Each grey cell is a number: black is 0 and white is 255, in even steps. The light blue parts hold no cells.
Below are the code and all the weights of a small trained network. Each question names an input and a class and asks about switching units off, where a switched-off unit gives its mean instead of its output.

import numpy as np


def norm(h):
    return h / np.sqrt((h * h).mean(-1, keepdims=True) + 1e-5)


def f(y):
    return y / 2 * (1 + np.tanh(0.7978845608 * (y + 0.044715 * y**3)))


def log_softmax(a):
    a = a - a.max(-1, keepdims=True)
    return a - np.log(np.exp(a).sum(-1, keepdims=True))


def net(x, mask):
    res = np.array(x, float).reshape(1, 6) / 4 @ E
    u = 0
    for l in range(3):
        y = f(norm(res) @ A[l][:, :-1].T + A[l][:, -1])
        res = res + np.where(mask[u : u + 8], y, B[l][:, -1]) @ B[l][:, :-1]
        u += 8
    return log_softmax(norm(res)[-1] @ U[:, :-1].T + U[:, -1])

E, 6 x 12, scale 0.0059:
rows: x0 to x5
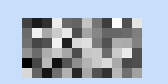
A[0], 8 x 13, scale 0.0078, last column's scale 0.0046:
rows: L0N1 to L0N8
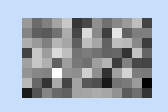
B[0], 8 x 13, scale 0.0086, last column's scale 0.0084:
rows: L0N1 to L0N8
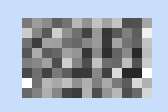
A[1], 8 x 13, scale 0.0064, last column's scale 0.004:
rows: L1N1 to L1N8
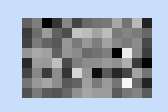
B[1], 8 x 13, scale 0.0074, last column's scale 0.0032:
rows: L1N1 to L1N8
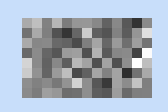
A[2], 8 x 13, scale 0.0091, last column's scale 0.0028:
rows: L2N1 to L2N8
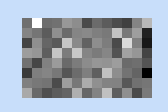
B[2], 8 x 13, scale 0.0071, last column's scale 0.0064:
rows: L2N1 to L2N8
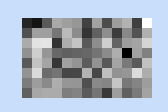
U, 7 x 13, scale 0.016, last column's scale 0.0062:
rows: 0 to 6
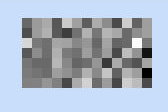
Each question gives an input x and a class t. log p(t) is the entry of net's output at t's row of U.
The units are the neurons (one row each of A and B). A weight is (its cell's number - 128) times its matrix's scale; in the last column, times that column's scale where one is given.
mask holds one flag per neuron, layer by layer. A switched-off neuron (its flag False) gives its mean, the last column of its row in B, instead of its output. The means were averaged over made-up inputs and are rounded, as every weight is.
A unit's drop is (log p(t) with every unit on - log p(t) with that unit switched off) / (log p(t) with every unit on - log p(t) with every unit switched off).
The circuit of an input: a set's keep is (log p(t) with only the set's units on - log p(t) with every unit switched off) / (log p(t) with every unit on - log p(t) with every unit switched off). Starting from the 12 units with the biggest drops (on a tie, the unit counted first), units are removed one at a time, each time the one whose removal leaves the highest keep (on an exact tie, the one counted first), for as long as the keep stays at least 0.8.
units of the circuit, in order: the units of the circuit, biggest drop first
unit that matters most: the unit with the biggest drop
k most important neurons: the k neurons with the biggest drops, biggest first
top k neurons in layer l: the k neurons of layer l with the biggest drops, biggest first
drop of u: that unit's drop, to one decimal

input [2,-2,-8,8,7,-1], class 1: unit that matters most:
L0N8
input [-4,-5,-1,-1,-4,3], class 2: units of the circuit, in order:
[L0N7, L0N6]
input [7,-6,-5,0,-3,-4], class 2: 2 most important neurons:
[L0N7, L0N6]
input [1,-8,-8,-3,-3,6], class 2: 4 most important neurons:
[L0N6, L0N7, L0N4, L1N4]
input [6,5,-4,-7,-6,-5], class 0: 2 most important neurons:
[L0N4, L0N6]
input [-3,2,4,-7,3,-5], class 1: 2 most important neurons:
[L0N2, L0N8]
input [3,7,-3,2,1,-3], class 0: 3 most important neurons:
[L0N4, L0N8, L2N3]
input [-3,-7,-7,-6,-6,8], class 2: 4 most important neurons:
[L0N7, L0N6, L0N4, L0N5]
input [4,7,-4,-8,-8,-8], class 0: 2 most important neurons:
[L0N6, L2N3]
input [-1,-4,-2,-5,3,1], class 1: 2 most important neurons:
[L0N2, L0N4]
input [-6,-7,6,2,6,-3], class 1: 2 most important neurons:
[L0N8, L0N2]
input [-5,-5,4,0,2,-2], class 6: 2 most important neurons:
[L0N6, L1N5]
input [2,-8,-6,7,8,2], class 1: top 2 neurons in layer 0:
[L0N8, L0N6]
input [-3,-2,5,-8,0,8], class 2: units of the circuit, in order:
[L0N7]
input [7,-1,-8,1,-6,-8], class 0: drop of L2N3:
0.1
